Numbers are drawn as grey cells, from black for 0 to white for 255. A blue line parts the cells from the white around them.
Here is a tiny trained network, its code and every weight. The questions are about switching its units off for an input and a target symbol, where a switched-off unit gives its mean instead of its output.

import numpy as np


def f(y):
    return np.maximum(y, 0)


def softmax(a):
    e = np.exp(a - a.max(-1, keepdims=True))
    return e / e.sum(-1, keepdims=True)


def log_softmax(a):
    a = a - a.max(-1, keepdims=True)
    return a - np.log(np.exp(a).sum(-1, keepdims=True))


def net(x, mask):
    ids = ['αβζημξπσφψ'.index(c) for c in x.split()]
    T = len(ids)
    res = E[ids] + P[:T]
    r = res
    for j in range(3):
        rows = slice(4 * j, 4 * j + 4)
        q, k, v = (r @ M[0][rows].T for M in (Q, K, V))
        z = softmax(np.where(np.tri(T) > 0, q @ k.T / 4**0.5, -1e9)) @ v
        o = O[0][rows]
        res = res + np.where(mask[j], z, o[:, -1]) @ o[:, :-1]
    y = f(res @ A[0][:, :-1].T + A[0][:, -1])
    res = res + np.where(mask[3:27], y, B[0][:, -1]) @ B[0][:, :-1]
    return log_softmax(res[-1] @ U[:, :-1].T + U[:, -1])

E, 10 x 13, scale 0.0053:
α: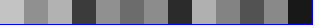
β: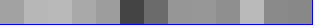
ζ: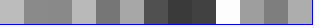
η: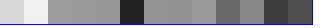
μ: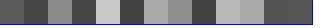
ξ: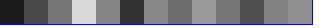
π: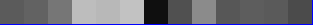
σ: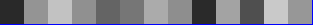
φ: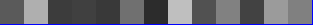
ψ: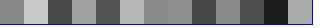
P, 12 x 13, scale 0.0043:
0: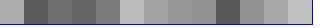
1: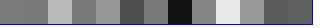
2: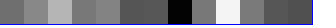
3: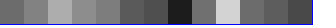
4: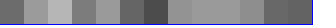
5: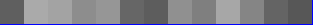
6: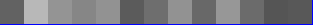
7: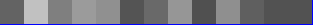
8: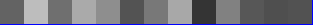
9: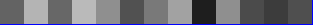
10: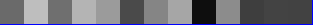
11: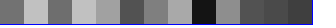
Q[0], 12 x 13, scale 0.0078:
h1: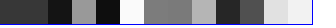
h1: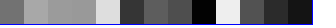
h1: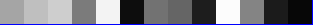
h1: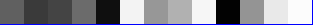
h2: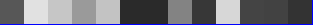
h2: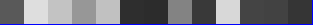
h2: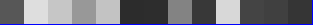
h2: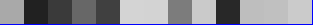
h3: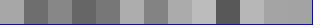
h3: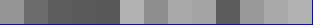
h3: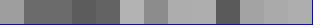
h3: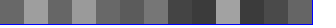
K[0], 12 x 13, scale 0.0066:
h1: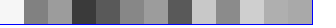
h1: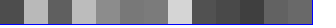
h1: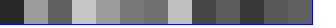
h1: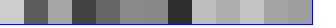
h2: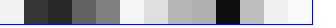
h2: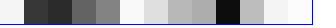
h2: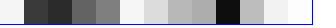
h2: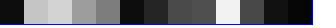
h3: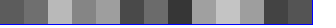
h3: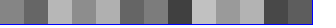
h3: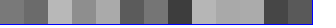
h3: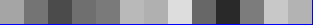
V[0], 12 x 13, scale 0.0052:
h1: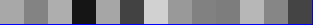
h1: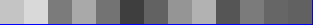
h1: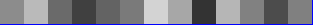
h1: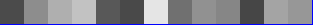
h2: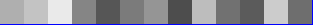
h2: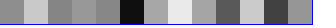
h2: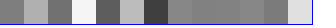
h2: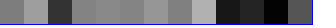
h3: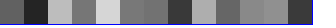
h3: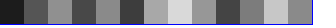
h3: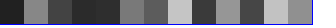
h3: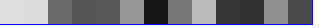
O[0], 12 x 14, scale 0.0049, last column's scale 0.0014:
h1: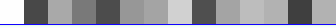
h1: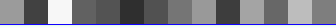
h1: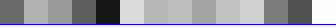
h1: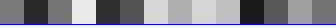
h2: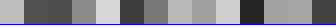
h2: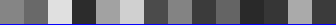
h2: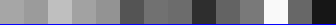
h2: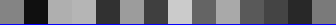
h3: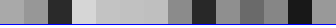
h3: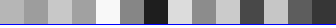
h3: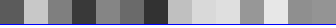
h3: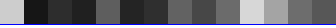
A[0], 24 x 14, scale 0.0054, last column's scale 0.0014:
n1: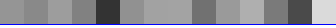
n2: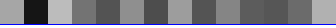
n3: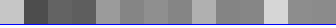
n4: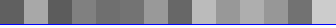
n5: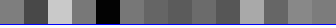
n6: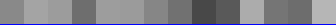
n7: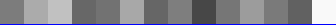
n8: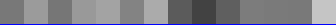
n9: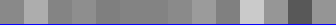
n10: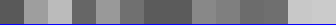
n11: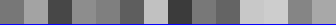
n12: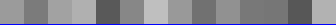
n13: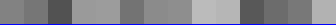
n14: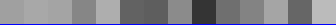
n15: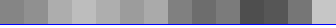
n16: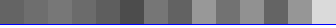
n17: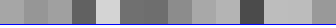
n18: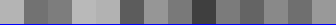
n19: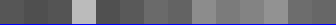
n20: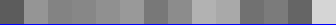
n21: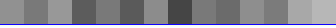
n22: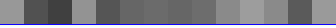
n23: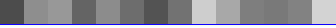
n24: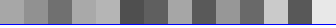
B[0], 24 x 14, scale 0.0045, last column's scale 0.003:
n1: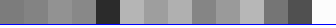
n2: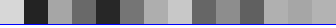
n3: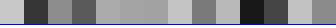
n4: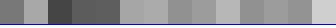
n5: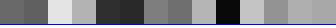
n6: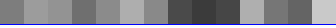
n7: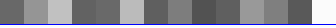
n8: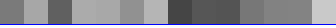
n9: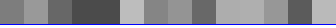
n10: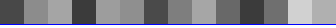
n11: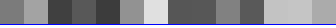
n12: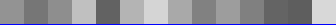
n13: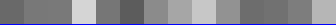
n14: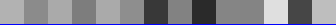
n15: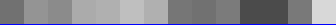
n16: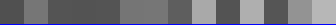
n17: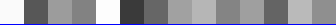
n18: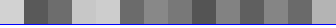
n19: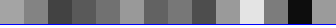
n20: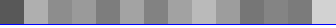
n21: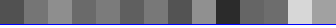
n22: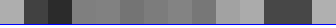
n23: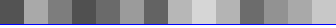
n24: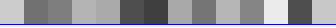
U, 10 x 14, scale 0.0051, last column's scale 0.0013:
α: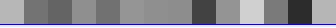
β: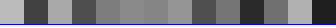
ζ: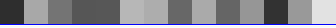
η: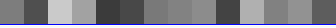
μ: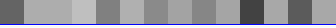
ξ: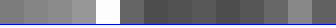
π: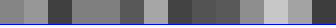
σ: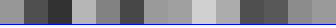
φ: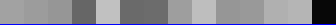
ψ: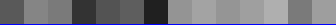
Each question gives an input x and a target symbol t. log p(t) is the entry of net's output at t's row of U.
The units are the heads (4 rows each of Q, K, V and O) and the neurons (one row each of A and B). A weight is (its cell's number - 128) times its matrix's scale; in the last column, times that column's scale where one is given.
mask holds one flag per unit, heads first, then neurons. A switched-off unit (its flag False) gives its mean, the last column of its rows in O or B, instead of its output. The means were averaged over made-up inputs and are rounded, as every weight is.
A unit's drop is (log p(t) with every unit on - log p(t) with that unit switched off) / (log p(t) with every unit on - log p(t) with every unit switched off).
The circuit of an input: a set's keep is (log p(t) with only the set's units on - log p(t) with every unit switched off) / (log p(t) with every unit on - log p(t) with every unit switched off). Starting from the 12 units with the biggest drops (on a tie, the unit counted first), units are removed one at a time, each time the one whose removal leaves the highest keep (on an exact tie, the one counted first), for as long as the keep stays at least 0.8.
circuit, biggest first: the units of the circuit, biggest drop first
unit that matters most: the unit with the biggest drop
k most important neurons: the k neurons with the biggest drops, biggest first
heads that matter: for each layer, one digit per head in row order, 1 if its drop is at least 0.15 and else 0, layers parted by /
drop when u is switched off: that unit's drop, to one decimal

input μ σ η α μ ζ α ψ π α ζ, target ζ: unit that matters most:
h2
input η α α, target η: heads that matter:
101
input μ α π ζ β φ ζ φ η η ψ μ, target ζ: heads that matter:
110
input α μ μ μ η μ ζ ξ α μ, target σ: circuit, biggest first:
(h2; h1; n13; n7)
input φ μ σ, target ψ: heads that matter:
001
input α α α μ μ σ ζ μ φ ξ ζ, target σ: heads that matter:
110
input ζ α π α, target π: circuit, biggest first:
(h2; h3; n11; h1)
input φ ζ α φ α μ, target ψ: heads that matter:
001
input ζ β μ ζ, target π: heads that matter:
011
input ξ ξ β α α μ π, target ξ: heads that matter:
101
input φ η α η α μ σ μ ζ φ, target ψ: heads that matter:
001
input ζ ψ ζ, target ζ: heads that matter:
101
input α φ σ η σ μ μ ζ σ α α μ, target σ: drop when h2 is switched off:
0.6
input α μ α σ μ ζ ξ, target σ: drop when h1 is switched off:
0.2
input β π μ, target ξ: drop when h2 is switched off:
0.3
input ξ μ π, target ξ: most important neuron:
(n1)
